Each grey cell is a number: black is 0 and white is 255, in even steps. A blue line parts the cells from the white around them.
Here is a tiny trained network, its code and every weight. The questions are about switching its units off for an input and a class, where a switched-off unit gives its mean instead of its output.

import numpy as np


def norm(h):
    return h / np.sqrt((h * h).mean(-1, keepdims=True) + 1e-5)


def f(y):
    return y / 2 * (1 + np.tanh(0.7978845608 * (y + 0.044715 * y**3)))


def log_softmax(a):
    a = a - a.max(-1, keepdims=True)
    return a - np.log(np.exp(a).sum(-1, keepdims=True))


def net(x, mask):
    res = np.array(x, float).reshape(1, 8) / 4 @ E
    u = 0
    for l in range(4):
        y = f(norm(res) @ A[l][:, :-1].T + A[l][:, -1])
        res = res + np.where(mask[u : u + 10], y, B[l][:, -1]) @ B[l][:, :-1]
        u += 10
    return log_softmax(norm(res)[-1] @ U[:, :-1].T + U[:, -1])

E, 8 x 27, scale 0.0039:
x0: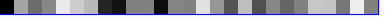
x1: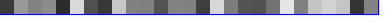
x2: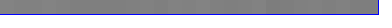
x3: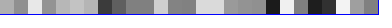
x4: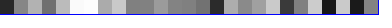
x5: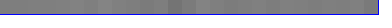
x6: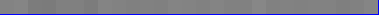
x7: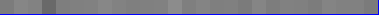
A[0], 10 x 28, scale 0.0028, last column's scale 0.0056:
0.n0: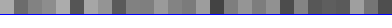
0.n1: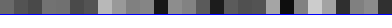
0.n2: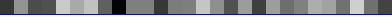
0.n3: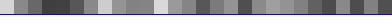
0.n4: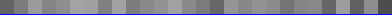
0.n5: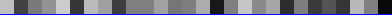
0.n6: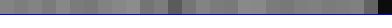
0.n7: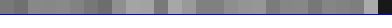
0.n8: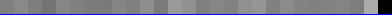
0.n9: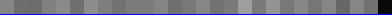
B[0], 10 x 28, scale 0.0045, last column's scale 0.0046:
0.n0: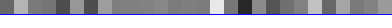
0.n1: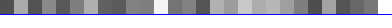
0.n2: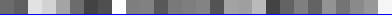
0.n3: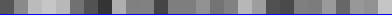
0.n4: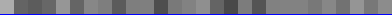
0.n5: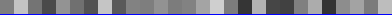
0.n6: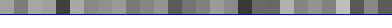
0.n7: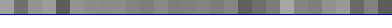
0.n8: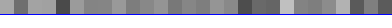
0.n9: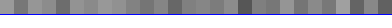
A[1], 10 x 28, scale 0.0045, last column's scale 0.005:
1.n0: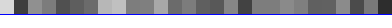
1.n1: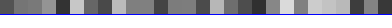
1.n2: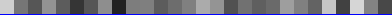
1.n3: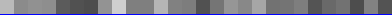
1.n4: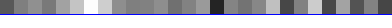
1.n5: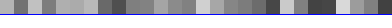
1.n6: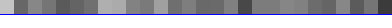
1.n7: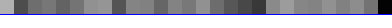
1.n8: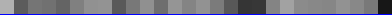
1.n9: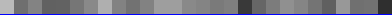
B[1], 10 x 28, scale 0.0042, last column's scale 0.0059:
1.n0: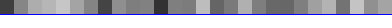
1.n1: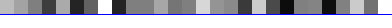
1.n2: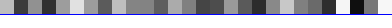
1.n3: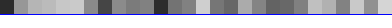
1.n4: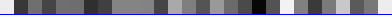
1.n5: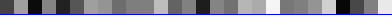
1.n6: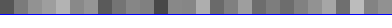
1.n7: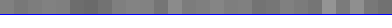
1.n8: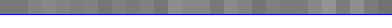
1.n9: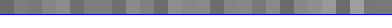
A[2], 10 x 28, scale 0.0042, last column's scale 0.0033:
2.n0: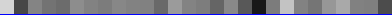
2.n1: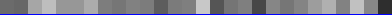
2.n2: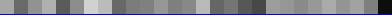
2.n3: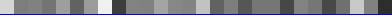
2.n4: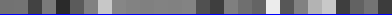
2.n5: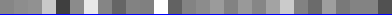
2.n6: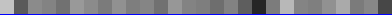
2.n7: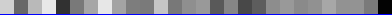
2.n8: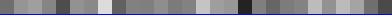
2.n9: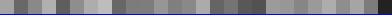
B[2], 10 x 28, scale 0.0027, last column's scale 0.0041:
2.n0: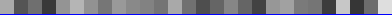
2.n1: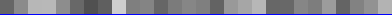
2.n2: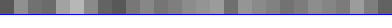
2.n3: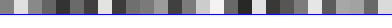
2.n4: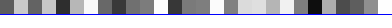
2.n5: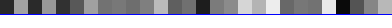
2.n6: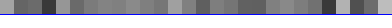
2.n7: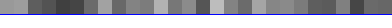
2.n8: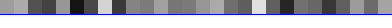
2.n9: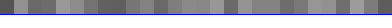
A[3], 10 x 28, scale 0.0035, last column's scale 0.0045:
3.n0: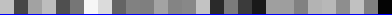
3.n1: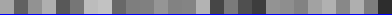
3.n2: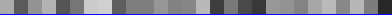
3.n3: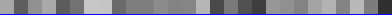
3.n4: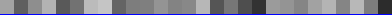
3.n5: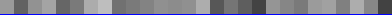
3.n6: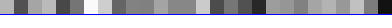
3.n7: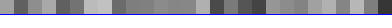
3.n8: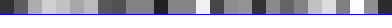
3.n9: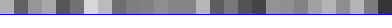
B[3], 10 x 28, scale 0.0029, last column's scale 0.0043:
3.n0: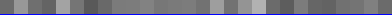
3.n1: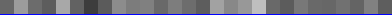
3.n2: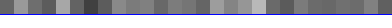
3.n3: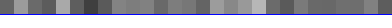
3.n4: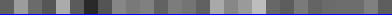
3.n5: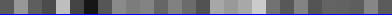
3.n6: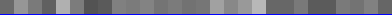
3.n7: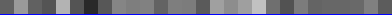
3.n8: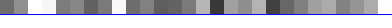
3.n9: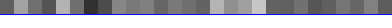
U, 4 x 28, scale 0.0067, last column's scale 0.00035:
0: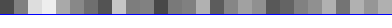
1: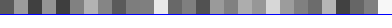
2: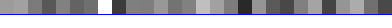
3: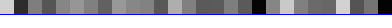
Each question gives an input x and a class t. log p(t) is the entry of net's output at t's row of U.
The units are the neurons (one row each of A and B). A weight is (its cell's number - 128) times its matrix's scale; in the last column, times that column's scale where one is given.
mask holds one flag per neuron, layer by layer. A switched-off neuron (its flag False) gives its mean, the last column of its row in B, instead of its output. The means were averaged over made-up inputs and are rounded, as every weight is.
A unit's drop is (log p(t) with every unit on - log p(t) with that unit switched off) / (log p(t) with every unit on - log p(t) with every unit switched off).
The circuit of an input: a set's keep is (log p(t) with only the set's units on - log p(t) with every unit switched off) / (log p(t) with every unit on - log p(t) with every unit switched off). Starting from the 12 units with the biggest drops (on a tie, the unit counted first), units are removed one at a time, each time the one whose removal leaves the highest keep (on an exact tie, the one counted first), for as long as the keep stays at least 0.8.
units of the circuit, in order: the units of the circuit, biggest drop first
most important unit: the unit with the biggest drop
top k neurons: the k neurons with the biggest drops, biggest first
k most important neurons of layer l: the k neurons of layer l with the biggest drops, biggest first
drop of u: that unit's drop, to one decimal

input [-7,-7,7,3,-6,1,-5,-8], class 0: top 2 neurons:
(1.n3 1.n1)
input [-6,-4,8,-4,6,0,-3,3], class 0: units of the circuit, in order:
(1.n3)
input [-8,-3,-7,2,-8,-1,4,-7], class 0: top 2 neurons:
(1.n3 1.n0)
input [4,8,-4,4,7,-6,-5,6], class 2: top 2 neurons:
(1.n1 1.n2)
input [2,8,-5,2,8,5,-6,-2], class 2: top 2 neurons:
(1.n1 1.n2)
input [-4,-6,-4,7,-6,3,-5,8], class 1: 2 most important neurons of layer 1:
(1.n5 1.n1)
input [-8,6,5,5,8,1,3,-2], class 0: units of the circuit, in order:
(1.n3 1.n0)
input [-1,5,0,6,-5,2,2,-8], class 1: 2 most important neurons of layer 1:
(1.n5 1.n4)
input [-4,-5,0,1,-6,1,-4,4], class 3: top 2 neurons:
(1.n2 1.n1)
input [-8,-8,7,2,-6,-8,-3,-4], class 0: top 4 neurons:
(1.n3 1.n0 1.n1 1.n6)
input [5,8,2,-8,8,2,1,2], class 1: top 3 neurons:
(0.n1 1.n2 2.n4)
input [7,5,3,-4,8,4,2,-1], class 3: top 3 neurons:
(1.n4 0.n3 1.n3)
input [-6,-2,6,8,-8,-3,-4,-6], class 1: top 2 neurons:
(1.n5 1.n4)
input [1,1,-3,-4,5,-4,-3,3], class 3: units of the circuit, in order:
(1.n4)
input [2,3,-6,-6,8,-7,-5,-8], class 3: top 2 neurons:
(1.n4 1.n5)
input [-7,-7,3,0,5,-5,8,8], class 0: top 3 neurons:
(1.n3 1.n1 1.n0)
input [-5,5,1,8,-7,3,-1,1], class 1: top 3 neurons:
(1.n5 1.n4 2.n5)
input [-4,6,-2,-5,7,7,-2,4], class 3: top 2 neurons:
(1.n4 1.n5)
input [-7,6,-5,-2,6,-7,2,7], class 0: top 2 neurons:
(1.n3 1.n0)
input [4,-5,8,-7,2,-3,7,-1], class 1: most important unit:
0.n1
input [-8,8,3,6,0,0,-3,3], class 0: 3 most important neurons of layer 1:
(1.n3 1.n0 1.n6)
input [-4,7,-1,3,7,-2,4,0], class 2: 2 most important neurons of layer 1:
(1.n1 1.n2)
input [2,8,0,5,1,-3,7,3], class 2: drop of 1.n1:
2.0
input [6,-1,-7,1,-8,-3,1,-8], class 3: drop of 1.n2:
1.6
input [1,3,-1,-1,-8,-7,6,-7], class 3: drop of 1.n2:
0.1
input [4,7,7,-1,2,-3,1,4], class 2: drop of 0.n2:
0.0
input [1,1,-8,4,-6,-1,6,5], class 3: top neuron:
(1.n2)
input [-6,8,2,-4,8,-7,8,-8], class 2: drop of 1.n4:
-0.1
